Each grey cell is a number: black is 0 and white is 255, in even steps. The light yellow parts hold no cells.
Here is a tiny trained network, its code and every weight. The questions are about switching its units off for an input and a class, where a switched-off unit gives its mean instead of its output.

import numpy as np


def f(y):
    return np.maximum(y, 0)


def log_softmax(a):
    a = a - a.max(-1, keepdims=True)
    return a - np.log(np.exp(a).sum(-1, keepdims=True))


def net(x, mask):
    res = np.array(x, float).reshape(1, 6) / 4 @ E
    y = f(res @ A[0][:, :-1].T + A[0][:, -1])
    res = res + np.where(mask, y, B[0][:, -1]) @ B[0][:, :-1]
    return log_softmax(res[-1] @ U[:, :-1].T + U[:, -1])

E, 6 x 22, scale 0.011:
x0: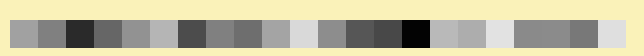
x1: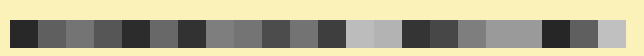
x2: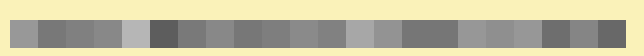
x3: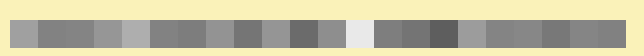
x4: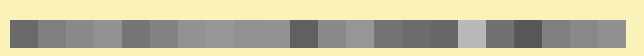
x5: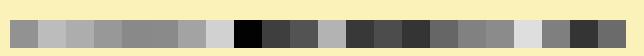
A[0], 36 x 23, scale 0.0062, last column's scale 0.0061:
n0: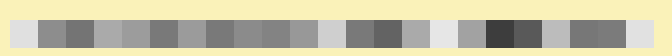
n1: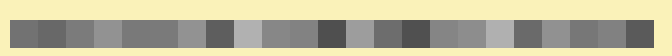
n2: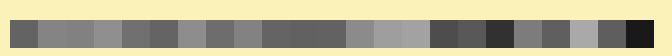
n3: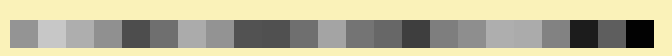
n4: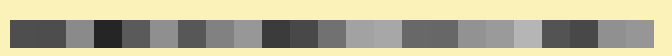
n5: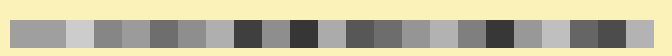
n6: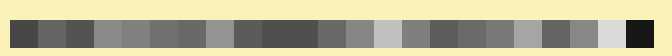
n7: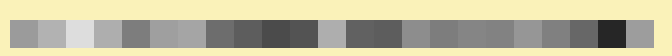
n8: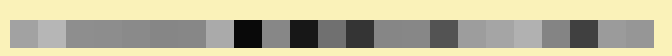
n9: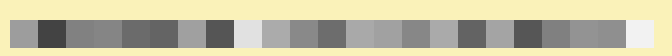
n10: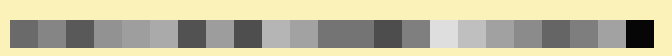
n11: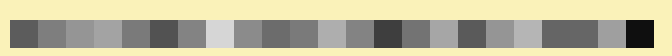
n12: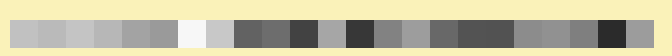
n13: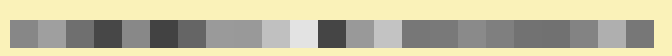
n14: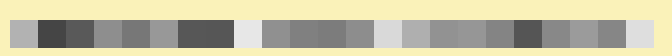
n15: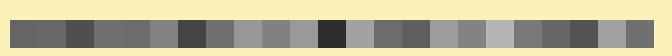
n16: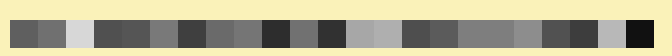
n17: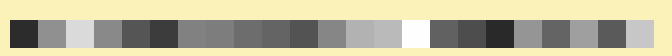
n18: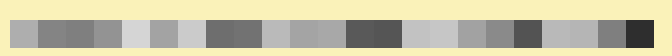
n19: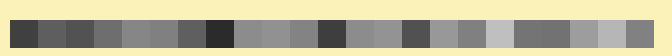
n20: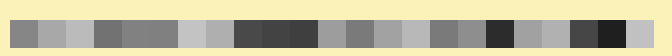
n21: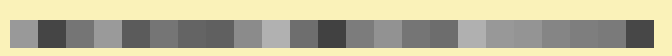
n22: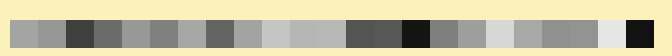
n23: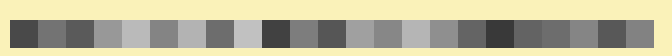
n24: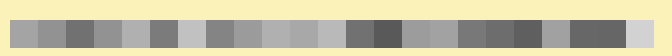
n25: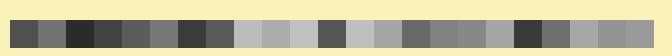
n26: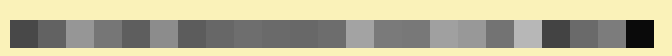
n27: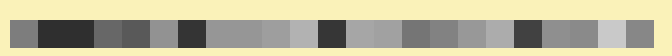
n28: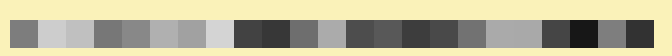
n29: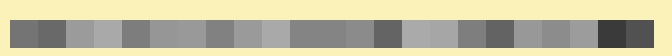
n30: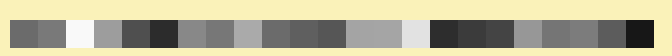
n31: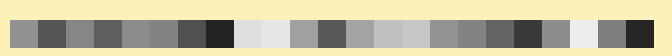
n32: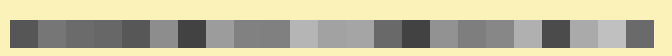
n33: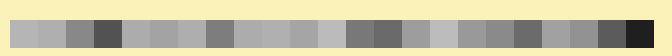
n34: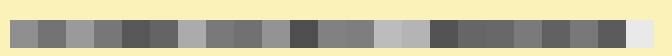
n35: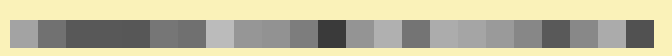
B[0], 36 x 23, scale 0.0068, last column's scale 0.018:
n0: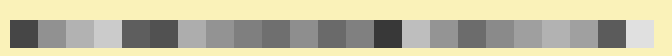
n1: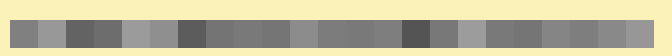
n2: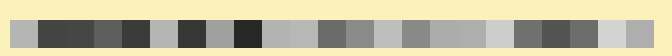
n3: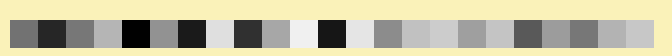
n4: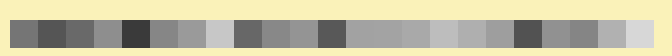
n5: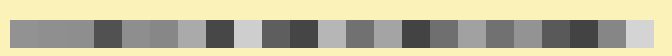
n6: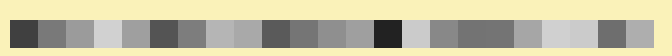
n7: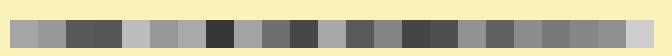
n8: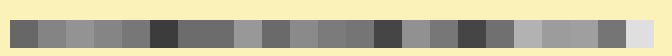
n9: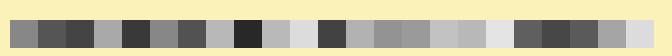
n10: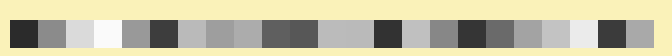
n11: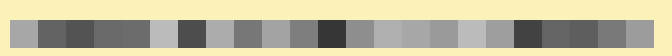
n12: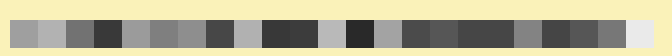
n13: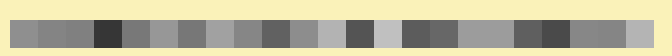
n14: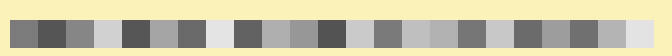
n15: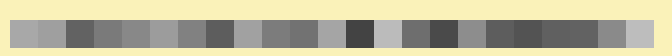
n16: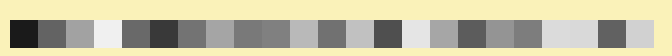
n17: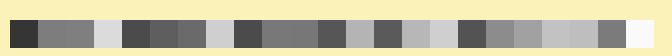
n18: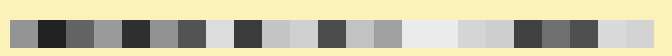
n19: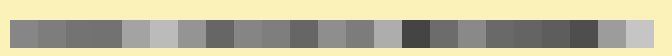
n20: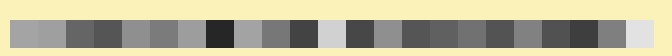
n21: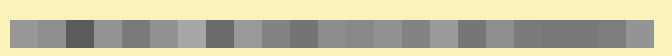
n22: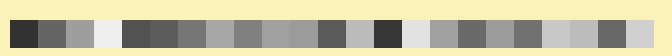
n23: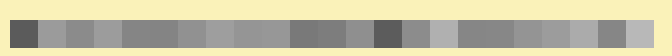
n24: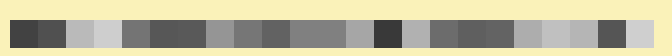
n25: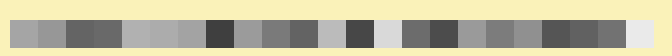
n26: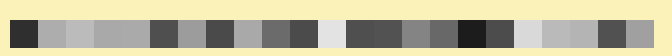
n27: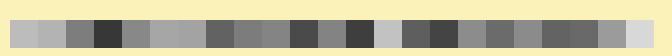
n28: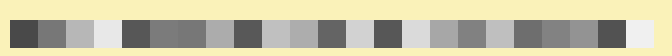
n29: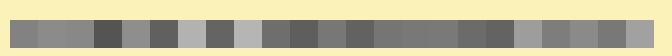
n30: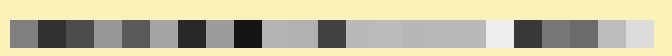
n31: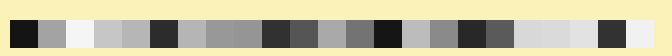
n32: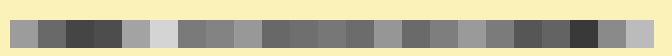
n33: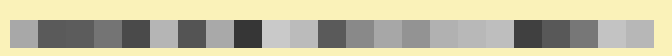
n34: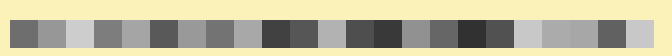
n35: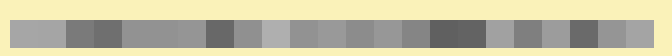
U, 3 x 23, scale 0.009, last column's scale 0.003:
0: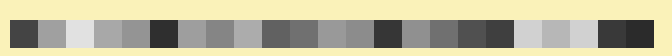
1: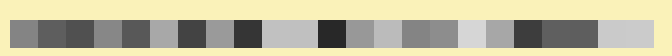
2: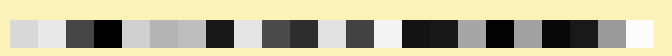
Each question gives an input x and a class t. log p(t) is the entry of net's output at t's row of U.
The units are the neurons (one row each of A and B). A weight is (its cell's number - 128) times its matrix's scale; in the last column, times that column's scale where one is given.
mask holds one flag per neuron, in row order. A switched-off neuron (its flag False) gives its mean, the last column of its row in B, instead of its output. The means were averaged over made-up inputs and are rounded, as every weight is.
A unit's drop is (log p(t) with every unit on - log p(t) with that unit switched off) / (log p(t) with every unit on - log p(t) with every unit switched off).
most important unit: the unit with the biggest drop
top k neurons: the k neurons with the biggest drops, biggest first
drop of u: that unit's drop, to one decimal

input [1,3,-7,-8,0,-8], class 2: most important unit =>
n25
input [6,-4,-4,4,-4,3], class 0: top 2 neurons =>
(n10, n30)
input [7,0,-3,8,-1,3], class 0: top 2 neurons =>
(n10, n30)
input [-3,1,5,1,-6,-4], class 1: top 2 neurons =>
(n30, n9)
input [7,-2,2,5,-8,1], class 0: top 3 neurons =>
(n10, n30, n9)
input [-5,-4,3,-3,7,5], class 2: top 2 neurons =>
(n12, n20)
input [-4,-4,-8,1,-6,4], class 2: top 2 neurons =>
(n12, n20)
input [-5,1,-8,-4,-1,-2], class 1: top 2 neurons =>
(n30, n2)
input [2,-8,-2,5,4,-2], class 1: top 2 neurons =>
(n18, n33)
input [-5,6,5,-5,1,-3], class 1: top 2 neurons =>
(n30, n2)
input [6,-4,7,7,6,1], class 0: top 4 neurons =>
(n10, n30, n9, n3)
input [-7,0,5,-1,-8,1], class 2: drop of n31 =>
0.2
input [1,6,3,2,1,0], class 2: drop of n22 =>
0.1
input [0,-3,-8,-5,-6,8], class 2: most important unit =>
n12
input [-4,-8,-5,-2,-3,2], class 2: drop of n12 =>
0.2
